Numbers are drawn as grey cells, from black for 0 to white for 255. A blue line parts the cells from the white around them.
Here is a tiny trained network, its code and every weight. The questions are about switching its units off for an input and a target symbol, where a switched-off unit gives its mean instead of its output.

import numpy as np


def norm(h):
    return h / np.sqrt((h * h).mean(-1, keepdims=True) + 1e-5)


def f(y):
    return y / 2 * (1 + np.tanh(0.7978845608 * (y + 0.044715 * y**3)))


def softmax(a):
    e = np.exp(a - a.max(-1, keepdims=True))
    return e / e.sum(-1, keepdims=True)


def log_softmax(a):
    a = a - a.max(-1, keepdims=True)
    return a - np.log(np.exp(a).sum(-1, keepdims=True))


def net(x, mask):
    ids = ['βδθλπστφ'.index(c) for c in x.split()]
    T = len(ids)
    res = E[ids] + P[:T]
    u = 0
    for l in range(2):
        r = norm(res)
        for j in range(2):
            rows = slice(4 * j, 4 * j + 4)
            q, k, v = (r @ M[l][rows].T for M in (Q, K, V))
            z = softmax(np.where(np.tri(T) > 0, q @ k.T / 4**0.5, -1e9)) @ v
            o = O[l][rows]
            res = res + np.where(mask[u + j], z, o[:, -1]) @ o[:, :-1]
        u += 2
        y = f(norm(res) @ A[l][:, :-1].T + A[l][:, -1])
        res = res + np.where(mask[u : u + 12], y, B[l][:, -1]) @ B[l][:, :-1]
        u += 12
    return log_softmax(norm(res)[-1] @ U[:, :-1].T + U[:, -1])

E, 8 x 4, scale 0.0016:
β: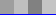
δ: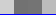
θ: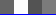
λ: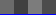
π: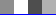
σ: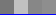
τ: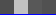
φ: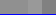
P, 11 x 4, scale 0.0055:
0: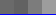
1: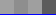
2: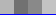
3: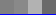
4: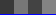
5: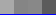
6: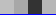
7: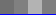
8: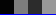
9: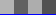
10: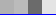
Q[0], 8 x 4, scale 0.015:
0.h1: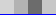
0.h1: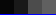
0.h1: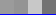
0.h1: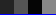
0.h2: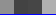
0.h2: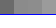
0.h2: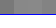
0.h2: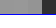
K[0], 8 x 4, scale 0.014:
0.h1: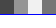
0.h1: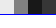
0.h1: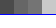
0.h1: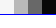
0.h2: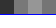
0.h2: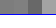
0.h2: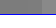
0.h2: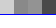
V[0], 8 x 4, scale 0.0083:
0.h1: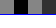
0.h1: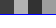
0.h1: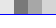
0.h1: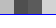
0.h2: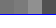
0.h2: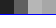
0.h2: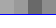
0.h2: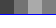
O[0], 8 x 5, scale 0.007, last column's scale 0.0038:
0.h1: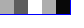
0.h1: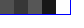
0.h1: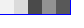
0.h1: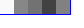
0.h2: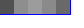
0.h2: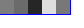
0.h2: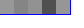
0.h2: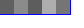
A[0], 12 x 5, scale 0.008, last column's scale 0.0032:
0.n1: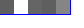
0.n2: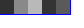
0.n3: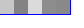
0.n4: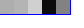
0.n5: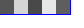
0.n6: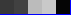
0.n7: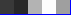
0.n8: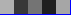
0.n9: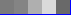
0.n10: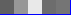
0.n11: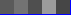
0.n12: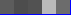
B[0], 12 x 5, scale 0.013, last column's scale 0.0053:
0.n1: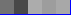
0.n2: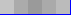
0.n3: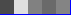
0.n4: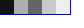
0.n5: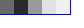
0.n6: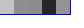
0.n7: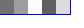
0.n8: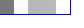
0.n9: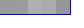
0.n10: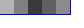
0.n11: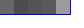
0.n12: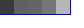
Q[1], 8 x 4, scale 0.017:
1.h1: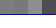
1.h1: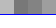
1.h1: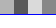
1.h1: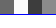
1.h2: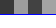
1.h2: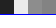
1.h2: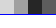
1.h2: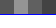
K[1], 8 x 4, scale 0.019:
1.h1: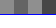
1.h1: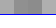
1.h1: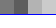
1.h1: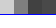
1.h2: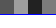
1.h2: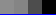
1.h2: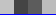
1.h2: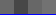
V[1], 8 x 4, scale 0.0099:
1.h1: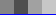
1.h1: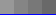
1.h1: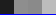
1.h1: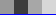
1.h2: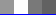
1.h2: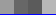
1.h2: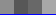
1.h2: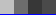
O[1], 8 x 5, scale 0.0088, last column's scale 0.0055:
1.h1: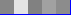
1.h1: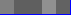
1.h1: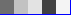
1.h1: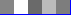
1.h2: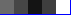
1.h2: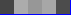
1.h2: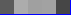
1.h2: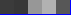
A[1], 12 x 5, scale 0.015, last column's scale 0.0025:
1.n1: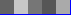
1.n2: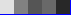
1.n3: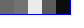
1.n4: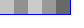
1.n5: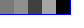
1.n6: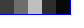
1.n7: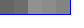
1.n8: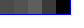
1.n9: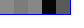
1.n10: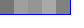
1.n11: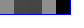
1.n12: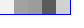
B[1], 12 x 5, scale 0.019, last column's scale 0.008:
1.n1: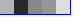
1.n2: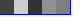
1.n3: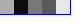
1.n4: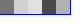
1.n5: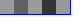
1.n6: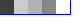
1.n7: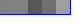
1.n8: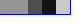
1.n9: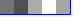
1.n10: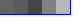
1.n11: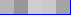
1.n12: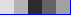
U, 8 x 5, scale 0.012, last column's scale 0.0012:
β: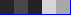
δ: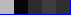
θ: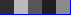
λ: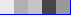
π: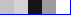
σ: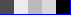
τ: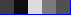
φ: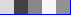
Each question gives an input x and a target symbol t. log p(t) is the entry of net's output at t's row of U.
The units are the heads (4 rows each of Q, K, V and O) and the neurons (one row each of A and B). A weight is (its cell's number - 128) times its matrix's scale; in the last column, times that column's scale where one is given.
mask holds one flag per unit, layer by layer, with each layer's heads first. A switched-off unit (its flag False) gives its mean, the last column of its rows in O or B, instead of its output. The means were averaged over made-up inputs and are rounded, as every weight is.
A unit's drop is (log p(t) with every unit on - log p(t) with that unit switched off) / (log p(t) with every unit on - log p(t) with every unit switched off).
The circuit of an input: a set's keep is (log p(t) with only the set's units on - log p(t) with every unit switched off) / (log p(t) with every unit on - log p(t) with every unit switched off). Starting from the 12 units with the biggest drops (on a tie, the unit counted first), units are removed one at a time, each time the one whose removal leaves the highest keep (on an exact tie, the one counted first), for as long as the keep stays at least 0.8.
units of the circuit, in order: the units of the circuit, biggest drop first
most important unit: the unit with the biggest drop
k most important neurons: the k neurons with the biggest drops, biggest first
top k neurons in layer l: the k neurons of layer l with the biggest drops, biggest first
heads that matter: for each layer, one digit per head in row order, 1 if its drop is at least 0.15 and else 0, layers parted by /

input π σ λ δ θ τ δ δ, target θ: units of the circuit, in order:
(0.h1; 1.n3)
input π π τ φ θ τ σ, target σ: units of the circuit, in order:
(0.n5; 1.h1; 0.h1)
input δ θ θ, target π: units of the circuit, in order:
(0.h1; 1.n2)
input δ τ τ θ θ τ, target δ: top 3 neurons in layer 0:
(0.n4; 0.n5; 0.n7)
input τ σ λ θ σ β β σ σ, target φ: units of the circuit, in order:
(0.h1; 0.n5)
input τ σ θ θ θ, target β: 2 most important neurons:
(0.n5; 0.n2)
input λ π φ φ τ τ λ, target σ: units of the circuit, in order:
(0.h1)
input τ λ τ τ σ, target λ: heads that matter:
10 / 01
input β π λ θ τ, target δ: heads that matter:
10 / 01
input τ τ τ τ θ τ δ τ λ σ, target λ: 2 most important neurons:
(0.n2; 0.n4)
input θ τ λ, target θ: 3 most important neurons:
(0.n5; 1.n8; 0.n7)
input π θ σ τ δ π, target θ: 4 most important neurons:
(0.n4; 0.n5; 1.n8; 0.n7)
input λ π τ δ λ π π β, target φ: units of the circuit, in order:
(0.n5; 1.n9; 1.h2)
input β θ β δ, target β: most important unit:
0.h1
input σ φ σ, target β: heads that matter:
11 / 01
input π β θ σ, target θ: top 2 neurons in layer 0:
(0.n4; 0.n5)
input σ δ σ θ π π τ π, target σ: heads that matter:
01 / 01
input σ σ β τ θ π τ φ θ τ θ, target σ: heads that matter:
10 / 10
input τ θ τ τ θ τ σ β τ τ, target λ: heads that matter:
11 / 01
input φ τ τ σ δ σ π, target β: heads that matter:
10 / 10
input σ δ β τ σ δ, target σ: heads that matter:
01 / 01
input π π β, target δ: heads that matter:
10 / 01
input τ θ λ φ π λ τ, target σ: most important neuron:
(0.n5)
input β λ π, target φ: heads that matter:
11 / 11
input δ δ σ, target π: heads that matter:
10 / 00
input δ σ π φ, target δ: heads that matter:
10 / 10
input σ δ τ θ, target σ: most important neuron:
(0.n4)
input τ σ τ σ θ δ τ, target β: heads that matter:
11 / 10
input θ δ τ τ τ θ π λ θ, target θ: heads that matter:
00 / 11
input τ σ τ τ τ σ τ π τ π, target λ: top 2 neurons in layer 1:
(1.n12; 1.n4)
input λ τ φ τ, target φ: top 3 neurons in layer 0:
(0.n3; 0.n4; 0.n10)
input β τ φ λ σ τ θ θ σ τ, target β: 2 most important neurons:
(0.n4; 0.n8)
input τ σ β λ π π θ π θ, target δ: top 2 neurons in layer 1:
(1.n6; 1.n8)
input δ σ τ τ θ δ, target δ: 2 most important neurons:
(0.n4; 0.n5)
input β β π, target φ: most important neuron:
(1.n11)
